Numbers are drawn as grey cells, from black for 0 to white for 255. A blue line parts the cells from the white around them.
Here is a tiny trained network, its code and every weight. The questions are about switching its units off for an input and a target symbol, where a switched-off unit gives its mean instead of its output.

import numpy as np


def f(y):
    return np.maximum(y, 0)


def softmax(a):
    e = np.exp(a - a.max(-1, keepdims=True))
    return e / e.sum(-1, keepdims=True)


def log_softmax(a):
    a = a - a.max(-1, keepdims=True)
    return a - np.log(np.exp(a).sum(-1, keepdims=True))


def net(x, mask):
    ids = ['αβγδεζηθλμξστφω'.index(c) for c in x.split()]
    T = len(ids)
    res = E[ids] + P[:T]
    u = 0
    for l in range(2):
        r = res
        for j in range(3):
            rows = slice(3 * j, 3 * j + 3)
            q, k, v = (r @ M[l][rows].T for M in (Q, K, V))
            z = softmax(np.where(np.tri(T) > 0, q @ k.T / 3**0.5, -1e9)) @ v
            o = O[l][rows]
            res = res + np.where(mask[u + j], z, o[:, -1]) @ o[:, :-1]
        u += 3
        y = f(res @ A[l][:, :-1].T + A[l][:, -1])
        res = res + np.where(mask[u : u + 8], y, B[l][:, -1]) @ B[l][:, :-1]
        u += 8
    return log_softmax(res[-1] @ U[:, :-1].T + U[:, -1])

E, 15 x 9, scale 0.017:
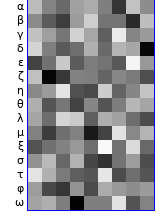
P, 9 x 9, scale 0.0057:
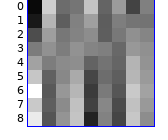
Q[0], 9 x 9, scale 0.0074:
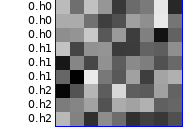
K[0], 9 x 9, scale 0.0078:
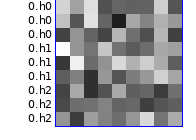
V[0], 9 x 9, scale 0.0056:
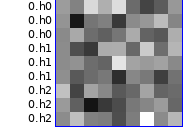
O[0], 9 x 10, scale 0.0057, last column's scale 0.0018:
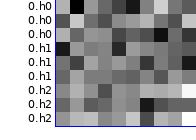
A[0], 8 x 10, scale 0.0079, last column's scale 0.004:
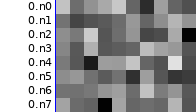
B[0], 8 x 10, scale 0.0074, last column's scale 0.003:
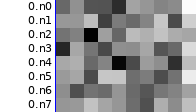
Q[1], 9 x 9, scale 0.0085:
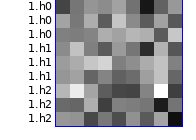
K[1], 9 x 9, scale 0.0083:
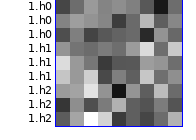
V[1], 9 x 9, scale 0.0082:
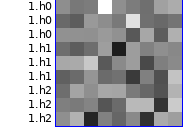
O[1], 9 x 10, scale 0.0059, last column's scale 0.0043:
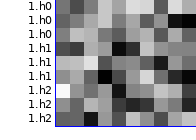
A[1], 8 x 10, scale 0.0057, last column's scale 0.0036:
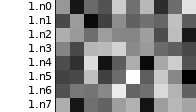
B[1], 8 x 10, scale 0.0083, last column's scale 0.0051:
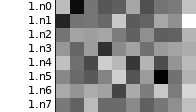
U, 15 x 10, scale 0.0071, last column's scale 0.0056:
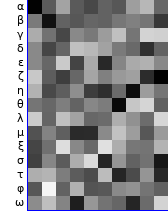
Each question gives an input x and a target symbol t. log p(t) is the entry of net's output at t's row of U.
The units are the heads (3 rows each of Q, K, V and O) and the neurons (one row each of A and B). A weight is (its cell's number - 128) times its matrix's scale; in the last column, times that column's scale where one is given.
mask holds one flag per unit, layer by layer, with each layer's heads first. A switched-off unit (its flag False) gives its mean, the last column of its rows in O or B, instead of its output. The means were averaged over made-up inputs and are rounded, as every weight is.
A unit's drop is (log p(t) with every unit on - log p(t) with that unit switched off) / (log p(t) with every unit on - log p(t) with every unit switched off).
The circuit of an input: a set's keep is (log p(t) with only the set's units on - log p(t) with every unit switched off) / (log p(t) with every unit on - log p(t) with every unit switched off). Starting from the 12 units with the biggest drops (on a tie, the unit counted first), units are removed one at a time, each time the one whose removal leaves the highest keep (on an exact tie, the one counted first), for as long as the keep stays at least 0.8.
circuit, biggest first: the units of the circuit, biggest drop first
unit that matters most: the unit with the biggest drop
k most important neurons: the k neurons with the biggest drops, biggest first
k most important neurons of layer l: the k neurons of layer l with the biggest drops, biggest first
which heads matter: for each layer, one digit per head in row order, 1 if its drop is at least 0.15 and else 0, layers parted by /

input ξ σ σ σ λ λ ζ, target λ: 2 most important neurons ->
1.n1, 0.n1
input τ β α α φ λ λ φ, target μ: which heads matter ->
100 / 000
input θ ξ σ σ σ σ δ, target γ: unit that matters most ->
1.h2
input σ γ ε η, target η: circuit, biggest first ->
1.n4, 1.n5, 0.h0
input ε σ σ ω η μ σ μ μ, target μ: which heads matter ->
000 / 010
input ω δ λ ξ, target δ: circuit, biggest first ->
1.n5, 0.h1
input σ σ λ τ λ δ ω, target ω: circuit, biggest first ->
1.h1, 0.n7, 1.h0
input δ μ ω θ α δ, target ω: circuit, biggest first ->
1.h1, 0.h2
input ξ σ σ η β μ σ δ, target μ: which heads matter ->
001 / 010
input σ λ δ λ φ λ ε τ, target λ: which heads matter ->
001 / 011
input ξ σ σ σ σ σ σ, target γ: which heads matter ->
000 / 101
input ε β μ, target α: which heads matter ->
010 / 000
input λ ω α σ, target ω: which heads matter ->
000 / 010
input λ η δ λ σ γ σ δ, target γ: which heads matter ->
001 / 100
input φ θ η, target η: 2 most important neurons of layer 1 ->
1.n4, 1.n5
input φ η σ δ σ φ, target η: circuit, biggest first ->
1.h2, 0.n4
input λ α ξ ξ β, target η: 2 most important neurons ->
0.n4, 1.n1
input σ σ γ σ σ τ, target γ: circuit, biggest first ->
1.h2, 1.h0
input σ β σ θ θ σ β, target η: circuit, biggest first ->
0.n4
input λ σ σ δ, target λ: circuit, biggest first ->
1.h2, 1.n1, 0.h2
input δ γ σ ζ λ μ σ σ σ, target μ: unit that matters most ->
1.h1
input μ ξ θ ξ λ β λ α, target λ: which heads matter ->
001 / 001
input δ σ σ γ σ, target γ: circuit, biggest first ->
1.h0, 1.h2
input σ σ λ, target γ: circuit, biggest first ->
1.h0, 0.h1, 0.h0
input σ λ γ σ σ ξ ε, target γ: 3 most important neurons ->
1.n4, 1.n6, 1.n5
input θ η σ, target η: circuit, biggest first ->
1.h2, 0.h0, 0.n2
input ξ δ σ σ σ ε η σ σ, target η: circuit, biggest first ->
1.h2, 0.h0, 1.h1
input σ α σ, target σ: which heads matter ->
001 / 001
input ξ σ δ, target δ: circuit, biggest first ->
1.h1, 0.n5
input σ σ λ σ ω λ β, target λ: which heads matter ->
000 / 001
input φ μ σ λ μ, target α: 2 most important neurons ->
0.n3, 1.n1
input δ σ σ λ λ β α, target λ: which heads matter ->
000 / 001
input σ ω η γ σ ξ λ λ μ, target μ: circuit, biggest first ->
0.n3, 0.h0
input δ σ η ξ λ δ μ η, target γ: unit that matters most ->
1.n4
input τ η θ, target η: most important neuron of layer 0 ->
0.n2
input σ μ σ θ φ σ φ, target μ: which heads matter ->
000 / 000
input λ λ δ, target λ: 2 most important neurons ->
1.n6, 1.n1
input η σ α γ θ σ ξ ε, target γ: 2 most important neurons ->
1.n4, 1.n6
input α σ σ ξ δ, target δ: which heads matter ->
001 / 011
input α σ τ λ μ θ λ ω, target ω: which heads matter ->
000 / 010
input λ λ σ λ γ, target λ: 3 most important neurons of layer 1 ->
1.n6, 1.n1, 1.n2
